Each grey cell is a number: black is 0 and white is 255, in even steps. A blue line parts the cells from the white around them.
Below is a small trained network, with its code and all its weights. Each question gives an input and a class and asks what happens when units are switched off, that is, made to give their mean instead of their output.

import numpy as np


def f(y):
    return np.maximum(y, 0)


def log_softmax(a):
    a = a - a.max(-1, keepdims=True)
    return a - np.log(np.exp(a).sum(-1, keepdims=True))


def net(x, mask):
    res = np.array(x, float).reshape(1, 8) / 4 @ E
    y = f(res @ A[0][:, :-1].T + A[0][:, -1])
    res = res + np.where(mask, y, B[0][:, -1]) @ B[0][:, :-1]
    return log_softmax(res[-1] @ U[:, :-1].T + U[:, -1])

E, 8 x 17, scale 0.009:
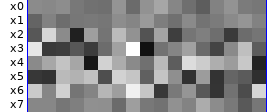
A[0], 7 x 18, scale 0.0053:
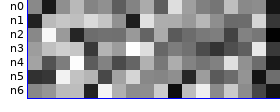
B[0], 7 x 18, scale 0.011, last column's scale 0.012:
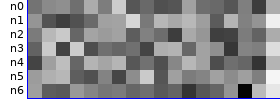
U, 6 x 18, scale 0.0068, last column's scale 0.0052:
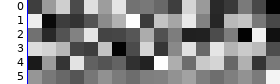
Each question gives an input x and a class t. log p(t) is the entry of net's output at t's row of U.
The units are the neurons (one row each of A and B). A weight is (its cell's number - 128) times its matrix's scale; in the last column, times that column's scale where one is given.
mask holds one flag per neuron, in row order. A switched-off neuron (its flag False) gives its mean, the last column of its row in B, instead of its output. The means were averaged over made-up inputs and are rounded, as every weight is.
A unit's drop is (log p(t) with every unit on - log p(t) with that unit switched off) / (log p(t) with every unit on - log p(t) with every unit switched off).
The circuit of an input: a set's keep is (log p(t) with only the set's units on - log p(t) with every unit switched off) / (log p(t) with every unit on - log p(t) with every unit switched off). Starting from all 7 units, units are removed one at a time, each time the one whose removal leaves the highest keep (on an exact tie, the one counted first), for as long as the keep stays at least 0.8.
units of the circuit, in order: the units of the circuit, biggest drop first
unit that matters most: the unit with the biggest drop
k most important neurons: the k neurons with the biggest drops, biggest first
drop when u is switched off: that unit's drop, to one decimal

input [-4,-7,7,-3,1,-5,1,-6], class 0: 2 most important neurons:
[n5, n2]
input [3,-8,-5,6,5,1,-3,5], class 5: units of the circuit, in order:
[n1, n6]
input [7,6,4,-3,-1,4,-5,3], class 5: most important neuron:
[n3]
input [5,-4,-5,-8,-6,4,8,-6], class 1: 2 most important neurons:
[n1, n6]
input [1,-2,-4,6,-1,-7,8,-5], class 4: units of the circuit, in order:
[n3, n5]
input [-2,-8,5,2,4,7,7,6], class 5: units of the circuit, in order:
[n5, n3]
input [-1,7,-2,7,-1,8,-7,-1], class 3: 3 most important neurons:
[n5, n1, n3]
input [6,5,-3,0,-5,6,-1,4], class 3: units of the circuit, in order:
[n5, n6]
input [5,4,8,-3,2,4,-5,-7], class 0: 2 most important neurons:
[n2, n3]
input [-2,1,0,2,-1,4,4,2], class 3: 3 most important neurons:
[n5, n1, n6]
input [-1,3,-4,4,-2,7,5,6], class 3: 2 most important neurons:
[n5, n1]
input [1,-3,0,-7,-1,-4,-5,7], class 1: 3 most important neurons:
[n1, n3, n5]
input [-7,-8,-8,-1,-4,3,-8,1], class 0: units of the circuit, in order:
[n4, n0]
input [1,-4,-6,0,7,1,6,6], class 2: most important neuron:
[n6]
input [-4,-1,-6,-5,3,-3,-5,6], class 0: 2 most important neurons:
[n4, n3]
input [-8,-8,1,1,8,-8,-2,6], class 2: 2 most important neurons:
[n6, n5]
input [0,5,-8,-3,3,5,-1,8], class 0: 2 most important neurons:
[n4, n0]
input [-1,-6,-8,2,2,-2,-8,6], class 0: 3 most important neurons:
[n4, n3, n0]
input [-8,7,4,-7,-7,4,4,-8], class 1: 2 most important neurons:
[n1, n6]
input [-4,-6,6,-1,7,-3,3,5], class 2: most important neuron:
[n6]
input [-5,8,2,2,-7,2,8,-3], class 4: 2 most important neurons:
[n3, n6]
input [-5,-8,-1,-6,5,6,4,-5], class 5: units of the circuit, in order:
[n1, n5, n6]
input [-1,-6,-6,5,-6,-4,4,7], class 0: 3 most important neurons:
[n0, n6, n1]
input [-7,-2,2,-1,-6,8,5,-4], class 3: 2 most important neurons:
[n5, n6]
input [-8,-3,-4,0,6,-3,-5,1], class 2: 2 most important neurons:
[n6, n3]
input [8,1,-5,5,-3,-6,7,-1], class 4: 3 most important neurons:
[n3, n5, n1]
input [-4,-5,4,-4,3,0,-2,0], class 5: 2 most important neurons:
[n3, n4]
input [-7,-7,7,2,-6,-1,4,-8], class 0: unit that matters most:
n6
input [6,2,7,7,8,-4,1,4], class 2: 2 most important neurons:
[n6, n1]
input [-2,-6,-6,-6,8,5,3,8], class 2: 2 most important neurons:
[n6, n2]
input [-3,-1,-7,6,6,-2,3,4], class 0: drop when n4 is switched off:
0.4
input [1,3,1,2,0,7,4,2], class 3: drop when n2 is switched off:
0.0
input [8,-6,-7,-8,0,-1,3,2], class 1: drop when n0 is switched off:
-0.1
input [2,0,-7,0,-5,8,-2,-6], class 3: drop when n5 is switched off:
1.0
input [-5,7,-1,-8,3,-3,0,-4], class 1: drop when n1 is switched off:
0.6
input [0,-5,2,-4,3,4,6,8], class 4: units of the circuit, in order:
[n3]
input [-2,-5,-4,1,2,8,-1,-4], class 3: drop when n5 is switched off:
0.8
